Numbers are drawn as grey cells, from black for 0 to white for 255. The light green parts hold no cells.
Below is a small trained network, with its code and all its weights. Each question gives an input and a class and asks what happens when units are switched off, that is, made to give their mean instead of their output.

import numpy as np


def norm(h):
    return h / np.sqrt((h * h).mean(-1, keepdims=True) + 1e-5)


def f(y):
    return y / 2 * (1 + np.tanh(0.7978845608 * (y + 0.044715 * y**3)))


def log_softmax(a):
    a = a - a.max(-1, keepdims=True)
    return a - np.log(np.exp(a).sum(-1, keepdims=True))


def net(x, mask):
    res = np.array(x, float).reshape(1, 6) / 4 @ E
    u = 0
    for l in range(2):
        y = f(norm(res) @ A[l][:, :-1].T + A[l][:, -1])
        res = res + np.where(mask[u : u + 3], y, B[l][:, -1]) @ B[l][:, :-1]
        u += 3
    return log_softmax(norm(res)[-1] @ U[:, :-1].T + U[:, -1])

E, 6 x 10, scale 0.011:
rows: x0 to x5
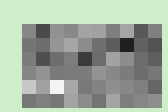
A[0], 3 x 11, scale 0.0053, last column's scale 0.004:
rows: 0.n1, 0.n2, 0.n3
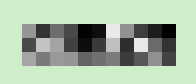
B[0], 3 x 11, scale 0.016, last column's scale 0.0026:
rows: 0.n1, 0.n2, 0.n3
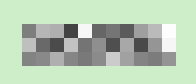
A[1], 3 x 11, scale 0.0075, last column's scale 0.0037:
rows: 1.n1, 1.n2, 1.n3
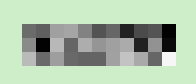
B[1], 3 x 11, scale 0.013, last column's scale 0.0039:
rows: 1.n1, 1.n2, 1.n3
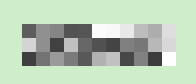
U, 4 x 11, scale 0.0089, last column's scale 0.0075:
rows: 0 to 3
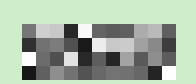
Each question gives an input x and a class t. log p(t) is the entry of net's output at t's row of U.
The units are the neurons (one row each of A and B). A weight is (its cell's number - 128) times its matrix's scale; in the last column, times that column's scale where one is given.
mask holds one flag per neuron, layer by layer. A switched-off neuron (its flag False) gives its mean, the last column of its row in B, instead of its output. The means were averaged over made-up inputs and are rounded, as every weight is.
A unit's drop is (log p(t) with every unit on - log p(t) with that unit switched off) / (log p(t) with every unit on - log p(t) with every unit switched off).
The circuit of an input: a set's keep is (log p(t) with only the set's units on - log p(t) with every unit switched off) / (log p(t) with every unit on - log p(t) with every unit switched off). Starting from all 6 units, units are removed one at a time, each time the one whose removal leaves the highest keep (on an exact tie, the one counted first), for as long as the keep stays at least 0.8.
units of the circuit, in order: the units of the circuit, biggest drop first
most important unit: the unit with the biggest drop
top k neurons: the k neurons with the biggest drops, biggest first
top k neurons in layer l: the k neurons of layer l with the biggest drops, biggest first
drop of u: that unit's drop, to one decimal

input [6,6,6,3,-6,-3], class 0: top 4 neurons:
0.n1, 1.n3, 0.n2, 1.n2
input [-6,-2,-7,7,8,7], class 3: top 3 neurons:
0.n1, 1.n2, 1.n3
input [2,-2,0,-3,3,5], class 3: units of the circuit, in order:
1.n3, 1.n1
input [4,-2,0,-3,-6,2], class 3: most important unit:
0.n2
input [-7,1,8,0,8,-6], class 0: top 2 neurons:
0.n1, 1.n2
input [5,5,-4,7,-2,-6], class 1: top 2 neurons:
1.n1, 0.n1
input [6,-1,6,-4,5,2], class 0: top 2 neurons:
0.n1, 0.n2
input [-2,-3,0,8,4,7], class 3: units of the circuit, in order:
1.n1, 1.n3
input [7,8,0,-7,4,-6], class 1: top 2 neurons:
1.n1, 0.n2
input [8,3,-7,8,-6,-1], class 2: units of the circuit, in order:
0.n1, 1.n2
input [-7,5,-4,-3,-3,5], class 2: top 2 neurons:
0.n2, 1.n3
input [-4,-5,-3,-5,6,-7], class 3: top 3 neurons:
1.n3, 1.n1, 0.n1
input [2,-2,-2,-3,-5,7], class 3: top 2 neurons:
0.n1, 1.n1
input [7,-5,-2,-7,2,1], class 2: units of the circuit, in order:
1.n2
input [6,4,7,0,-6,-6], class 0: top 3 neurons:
0.n1, 0.n2, 1.n3
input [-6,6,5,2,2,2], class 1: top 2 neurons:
1.n1, 1.n2
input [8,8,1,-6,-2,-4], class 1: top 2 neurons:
1.n1, 0.n2
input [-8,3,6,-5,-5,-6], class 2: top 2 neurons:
0.n2, 1.n3
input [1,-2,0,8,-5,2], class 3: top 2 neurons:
1.n1, 0.n1
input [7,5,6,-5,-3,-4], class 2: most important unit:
1.n2
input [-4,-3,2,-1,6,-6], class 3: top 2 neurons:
1.n3, 1.n1
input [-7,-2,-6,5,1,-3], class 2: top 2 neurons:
0.n2, 0.n1
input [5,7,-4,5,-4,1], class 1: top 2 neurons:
1.n1, 0.n1
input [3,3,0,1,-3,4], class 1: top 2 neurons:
1.n1, 0.n2
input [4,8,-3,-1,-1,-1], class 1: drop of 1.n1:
1.1
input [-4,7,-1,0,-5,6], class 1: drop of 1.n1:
0.9
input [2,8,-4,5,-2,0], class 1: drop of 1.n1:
0.8
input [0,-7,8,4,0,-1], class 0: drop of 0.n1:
1.1
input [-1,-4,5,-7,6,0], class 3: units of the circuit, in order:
1.n3
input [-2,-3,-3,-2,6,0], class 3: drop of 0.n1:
0.3
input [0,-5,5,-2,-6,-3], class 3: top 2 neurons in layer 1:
1.n1, 1.n2
